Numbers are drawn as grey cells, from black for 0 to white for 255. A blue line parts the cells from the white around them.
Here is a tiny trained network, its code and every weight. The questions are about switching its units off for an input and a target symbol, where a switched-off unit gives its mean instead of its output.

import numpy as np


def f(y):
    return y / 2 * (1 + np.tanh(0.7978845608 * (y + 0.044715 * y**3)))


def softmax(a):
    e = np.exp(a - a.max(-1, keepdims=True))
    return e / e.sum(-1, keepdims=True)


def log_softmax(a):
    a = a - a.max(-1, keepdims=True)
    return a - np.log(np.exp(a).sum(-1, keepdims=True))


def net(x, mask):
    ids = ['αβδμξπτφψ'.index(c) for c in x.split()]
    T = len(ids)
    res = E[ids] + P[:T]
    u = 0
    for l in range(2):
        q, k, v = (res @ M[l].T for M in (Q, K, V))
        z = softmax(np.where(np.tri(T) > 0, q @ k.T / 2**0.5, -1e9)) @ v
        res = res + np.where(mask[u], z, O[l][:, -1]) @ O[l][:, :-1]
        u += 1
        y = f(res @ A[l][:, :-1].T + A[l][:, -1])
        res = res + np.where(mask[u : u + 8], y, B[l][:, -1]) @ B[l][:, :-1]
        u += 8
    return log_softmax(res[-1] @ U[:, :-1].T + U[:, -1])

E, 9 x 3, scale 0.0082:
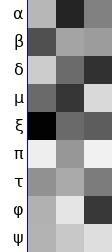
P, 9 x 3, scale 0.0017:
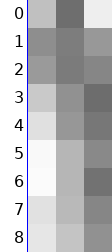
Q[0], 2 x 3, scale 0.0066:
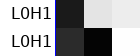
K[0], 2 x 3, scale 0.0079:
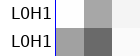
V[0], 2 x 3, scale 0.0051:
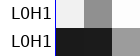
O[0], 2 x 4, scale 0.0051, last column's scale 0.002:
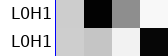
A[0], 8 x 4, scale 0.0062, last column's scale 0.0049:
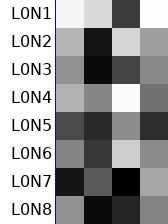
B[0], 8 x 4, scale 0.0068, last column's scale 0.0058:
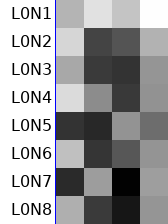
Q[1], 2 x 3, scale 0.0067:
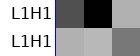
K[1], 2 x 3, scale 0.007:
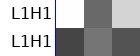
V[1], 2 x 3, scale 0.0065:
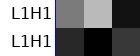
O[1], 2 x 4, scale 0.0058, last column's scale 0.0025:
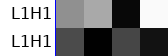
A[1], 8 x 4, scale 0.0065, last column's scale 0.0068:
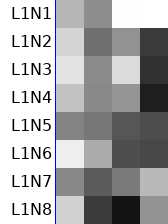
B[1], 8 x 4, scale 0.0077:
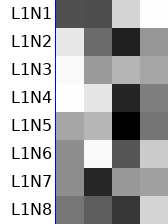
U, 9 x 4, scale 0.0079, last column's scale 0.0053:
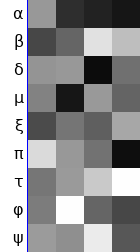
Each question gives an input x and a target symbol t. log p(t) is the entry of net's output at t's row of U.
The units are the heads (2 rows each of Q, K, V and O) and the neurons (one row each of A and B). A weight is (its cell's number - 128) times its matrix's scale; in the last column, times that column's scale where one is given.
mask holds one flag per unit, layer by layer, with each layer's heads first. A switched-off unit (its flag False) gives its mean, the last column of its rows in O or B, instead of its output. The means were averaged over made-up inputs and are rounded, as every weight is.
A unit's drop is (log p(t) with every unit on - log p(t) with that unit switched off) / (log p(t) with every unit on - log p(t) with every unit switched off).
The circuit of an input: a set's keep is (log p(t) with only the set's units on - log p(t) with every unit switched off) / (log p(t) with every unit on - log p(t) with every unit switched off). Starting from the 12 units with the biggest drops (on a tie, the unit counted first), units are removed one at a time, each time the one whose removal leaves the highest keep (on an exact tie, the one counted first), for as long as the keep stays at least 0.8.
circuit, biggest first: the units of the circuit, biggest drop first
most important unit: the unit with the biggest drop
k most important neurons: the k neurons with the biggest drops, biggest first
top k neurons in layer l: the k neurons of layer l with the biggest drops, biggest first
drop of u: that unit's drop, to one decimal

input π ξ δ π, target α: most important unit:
L1H1
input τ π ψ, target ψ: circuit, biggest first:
[L1H1, L1N1, L0N7, L1N3]
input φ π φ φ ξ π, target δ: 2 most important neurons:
[L0N4, L0N7]
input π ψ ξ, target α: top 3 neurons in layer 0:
[L0N1, L0N8, L0N3]
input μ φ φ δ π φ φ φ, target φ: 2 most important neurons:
[L0N1, L1N6]
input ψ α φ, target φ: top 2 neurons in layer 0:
[L0N1, L0N7]
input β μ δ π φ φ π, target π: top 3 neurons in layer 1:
[L1N2, L1N4, L1N3]
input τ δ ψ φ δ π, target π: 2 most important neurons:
[L0N4, L0N2]
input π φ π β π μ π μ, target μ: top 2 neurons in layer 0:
[L0N7, L0N5]
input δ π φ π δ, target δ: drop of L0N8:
0.3
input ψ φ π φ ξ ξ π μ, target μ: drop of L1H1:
0.5
